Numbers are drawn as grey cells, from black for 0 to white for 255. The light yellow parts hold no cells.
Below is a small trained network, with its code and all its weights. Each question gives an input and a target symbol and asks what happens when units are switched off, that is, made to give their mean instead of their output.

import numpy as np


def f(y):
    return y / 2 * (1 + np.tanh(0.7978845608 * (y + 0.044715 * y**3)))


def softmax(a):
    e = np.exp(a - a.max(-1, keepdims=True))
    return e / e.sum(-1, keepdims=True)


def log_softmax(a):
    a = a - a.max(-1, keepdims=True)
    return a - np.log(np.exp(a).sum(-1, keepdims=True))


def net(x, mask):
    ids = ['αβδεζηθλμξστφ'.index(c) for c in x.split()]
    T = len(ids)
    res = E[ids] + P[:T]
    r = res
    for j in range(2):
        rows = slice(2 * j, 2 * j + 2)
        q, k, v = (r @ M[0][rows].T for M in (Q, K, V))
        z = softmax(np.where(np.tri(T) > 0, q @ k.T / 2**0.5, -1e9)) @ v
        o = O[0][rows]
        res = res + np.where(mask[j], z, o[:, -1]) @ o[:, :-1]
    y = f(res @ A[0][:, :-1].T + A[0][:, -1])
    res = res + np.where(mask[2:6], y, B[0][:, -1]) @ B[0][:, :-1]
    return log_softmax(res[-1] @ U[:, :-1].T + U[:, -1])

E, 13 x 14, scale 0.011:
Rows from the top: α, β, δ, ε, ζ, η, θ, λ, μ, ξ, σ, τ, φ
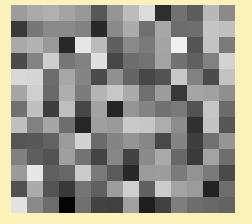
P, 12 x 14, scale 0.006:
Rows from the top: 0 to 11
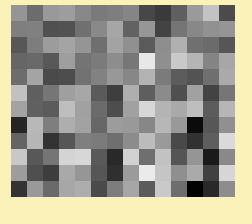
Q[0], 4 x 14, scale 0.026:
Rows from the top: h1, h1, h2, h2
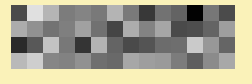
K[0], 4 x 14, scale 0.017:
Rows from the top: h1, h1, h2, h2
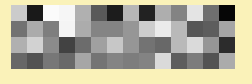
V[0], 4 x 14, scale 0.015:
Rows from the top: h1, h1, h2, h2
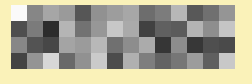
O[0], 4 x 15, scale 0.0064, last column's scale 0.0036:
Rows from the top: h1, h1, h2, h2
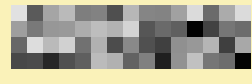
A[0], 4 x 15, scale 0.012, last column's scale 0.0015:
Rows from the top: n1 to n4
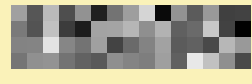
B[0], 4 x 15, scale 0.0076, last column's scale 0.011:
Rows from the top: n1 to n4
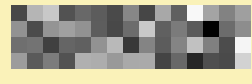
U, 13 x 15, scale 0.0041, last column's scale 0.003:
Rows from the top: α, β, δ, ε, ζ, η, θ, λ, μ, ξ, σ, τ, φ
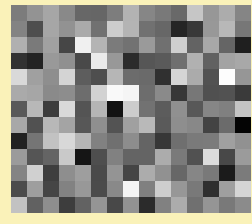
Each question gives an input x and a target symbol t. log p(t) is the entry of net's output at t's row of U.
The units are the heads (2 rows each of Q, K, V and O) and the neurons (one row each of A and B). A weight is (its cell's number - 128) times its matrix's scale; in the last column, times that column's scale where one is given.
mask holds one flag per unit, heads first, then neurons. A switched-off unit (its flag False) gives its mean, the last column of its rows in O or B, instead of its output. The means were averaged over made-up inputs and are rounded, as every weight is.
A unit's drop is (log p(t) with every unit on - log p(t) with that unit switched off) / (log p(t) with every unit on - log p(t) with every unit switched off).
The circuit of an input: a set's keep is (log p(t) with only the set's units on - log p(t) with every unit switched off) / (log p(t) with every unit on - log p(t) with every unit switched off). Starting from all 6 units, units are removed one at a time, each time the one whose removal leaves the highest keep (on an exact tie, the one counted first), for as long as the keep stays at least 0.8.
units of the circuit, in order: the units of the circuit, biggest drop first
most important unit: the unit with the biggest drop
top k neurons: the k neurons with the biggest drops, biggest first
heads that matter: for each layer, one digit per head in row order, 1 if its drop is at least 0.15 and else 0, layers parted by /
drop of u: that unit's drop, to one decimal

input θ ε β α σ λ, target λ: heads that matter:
00
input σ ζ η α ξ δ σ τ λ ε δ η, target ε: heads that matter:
01
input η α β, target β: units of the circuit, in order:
h1
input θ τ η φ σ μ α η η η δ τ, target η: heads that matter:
10
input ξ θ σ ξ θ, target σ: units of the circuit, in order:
h2; h1; n3
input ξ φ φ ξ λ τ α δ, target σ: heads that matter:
01
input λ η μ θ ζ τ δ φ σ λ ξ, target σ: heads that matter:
11
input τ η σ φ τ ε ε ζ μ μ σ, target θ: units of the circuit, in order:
h2; n3
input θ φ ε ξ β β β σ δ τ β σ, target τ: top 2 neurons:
n3; n4
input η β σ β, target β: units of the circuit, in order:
h1; h2
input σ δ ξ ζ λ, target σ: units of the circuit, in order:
h2; n3; h1
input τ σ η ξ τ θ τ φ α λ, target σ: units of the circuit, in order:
n3; h2
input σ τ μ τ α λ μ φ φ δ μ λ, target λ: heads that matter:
10
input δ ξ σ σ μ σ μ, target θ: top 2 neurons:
n3; n4
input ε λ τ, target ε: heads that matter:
01
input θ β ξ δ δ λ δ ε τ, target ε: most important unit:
h2
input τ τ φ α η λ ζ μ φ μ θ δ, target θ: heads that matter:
01
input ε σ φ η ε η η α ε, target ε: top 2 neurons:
n3; n4
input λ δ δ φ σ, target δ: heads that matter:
10
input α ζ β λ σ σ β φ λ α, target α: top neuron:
n1
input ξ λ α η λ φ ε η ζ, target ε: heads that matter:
01
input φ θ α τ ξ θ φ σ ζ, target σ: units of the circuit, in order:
h2; n3
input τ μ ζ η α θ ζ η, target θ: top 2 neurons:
n3; n4
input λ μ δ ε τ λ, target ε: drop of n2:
-0.1
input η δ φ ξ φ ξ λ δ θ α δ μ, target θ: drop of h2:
0.9
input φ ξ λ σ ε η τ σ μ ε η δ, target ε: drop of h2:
1.0
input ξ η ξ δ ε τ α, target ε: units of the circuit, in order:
h2
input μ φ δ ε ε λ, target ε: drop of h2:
1.1
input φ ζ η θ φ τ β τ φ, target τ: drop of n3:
0.2
